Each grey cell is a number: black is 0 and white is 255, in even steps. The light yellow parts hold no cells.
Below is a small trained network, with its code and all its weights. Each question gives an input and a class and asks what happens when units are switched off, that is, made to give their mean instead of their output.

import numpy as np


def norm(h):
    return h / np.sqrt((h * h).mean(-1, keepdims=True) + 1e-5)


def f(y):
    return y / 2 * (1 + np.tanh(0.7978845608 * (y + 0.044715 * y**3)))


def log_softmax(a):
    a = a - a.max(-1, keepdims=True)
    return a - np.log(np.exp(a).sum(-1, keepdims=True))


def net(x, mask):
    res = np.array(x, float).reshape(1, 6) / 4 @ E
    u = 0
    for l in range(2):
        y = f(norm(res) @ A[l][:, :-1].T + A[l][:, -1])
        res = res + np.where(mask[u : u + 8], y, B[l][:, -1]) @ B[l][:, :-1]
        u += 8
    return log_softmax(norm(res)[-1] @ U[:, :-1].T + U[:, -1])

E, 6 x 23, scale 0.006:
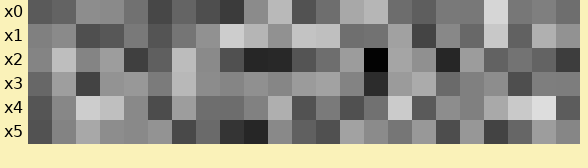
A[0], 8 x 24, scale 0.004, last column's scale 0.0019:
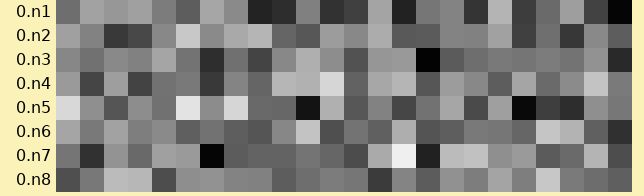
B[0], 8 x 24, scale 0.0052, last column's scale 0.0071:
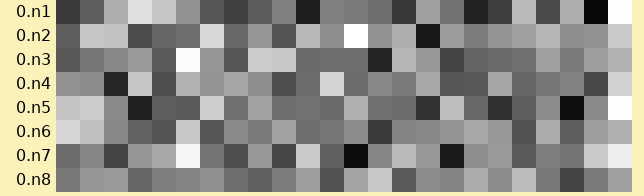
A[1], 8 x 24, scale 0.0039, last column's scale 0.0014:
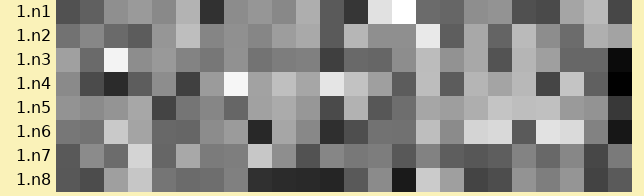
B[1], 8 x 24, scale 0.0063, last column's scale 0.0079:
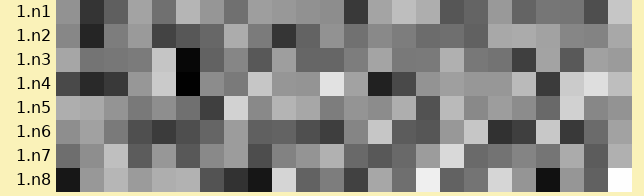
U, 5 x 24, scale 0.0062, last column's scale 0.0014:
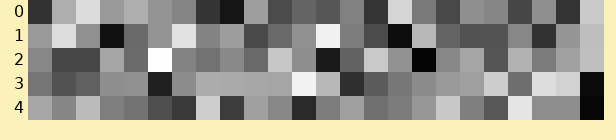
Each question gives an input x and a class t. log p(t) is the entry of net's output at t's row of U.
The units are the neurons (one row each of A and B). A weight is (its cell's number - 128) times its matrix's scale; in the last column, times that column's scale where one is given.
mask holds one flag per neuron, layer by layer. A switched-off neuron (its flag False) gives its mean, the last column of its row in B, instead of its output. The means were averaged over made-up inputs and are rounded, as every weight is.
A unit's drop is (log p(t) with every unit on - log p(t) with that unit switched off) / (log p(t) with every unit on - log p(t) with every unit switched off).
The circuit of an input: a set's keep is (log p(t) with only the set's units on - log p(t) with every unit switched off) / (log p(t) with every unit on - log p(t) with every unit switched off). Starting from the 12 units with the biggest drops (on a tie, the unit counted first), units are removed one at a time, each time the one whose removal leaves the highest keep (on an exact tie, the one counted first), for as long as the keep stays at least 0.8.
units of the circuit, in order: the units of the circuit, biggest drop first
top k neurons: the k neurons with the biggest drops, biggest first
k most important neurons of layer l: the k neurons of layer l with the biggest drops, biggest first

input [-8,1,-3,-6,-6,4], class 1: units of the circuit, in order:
[0.n5]
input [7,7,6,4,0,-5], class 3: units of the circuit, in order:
[0.n1 1.n4]
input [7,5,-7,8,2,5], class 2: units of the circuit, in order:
[1.n1 0.n1]
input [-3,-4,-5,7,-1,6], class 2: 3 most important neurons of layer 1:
[1.n6 1.n7 1.n3]
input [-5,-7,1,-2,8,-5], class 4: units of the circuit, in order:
[1.n6 1.n3]
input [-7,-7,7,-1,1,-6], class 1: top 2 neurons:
[0.n5 0.n2]
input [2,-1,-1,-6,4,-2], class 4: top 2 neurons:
[1.n6 0.n6]
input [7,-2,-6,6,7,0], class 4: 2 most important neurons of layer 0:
[0.n7 0.n6]
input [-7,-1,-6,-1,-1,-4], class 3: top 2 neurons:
[0.n5 0.n7]
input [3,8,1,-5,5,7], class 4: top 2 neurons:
[0.n1 0.n6]
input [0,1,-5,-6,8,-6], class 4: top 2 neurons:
[1.n6 0.n6]
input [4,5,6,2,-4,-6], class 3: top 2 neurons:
[1.n4 0.n5]
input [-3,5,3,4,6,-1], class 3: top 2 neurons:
[1.n4 0.n1]
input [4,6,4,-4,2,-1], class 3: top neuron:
[0.n1]
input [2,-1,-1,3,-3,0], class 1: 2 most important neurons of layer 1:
[1.n8 1.n1]
